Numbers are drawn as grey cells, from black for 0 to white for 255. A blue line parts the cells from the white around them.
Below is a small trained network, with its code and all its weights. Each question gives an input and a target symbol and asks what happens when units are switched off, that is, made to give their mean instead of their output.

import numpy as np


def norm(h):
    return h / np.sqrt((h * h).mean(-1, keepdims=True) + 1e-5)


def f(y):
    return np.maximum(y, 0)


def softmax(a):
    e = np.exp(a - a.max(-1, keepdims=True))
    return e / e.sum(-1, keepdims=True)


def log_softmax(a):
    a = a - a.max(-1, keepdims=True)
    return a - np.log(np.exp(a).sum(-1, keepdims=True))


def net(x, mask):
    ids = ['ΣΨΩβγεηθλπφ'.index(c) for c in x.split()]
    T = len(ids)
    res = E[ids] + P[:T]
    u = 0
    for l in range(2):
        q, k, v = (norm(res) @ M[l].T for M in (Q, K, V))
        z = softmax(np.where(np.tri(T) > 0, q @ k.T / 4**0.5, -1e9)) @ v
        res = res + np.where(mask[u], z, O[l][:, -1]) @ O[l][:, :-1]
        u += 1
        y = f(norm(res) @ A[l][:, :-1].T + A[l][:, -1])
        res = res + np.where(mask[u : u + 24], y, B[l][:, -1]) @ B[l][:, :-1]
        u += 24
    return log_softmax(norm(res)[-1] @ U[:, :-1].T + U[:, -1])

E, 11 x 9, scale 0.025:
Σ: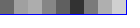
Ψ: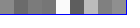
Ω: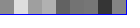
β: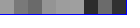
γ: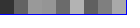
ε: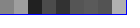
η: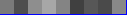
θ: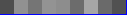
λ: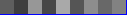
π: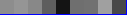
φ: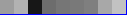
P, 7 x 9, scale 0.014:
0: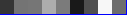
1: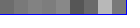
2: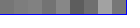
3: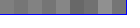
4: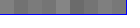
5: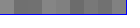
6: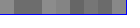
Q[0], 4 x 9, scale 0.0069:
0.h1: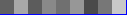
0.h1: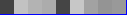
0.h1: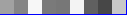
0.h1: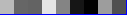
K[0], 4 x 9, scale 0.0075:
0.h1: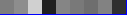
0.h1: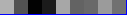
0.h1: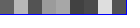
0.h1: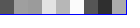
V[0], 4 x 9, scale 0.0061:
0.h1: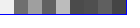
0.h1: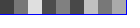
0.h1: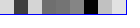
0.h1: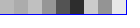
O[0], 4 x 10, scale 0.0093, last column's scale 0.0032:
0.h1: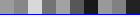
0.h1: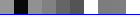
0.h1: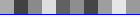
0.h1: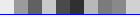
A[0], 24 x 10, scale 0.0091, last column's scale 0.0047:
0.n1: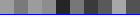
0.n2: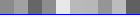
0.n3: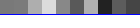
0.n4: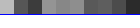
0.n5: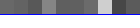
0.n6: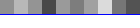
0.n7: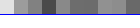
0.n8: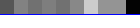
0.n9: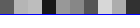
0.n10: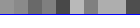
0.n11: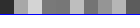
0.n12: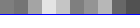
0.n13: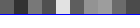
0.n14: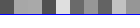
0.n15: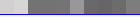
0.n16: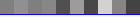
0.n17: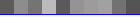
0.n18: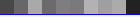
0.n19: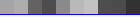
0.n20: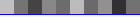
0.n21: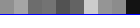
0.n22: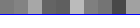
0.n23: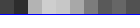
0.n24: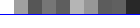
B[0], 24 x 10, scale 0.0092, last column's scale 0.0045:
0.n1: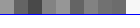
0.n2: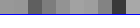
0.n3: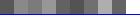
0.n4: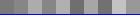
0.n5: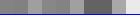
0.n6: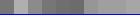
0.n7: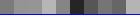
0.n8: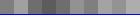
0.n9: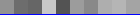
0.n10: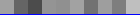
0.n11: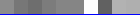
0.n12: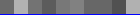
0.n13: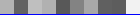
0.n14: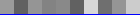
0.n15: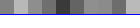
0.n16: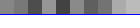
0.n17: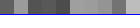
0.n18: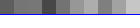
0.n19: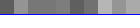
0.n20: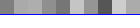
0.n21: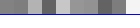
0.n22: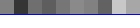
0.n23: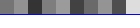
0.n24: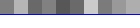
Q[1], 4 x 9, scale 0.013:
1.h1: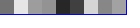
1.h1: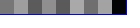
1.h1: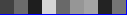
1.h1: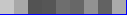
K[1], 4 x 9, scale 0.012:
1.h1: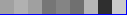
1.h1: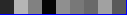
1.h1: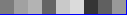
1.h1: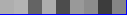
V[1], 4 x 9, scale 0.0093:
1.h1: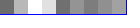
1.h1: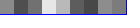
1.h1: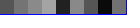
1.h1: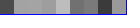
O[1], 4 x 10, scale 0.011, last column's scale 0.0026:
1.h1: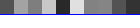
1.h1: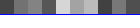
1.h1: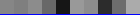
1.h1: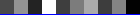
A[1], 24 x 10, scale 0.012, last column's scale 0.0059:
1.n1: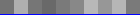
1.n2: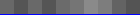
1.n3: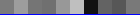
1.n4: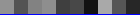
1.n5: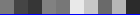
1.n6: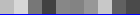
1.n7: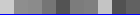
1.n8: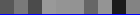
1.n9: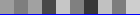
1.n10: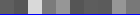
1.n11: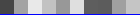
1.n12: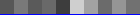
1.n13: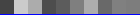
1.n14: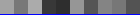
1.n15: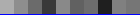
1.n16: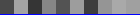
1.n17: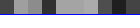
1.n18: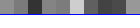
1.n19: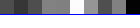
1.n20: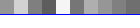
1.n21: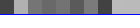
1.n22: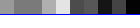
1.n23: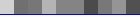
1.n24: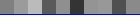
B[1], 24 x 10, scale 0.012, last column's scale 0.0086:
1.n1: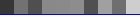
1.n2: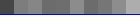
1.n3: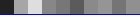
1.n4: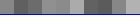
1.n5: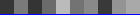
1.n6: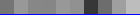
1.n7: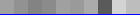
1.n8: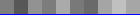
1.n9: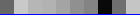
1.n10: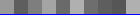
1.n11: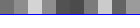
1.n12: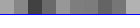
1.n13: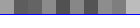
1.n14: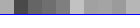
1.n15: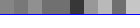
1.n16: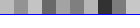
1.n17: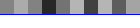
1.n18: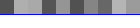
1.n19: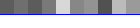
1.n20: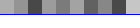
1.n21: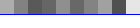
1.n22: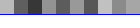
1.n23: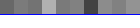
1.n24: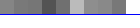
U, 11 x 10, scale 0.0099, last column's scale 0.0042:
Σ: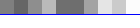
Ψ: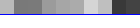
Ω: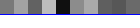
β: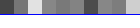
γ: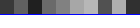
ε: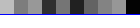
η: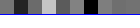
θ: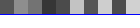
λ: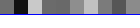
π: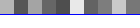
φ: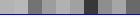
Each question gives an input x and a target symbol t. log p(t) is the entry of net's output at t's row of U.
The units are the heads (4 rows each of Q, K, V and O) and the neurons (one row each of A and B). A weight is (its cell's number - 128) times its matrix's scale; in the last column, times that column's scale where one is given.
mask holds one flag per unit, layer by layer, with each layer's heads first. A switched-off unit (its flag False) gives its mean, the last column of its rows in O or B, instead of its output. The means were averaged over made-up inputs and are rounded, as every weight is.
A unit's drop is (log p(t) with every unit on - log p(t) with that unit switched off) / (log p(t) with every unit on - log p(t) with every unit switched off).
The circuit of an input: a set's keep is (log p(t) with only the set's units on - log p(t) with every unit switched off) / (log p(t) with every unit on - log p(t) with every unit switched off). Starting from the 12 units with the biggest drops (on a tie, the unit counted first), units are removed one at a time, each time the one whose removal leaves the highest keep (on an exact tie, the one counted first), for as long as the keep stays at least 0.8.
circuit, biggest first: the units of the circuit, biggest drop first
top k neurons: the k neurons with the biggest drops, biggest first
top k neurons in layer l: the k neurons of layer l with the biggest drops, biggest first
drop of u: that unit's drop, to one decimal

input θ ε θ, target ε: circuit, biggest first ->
(1.h1)
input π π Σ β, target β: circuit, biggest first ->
(0.h1, 1.n3)
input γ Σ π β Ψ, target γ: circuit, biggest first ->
(1.h1, 0.n20, 1.n5)
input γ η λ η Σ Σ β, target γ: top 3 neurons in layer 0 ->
(0.n20, 0.n4, 0.n23)
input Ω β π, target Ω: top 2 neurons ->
(0.n20, 0.n4)
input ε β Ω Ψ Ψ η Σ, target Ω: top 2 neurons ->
(0.n11, 0.n9)
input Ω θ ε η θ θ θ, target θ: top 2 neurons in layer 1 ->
(1.n24, 1.n16)
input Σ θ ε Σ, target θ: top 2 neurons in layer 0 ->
(0.n21, 0.n13)
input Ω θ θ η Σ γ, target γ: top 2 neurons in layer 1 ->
(1.n5, 1.n19)
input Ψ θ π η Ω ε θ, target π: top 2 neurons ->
(0.n3, 1.n7)
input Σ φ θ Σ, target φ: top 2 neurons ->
(1.n9, 1.n20)
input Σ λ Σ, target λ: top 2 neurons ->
(1.n10, 0.n13)
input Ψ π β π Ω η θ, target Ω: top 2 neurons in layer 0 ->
(0.n10, 0.n13)
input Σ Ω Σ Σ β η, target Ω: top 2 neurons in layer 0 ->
(0.n20, 0.n4)
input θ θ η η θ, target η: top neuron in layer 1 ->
(1.n4)
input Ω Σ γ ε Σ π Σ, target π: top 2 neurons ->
(0.n20, 0.n5)
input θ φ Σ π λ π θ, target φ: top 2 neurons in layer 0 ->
(0.n21, 0.n23)
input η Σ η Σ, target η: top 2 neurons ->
(1.n10, 0.n1)
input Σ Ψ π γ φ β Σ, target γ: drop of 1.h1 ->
0.2
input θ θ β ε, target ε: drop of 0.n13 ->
0.1
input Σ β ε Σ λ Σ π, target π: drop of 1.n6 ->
0.0
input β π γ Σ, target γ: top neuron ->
(1.n5)
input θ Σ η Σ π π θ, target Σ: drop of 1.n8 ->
0.5
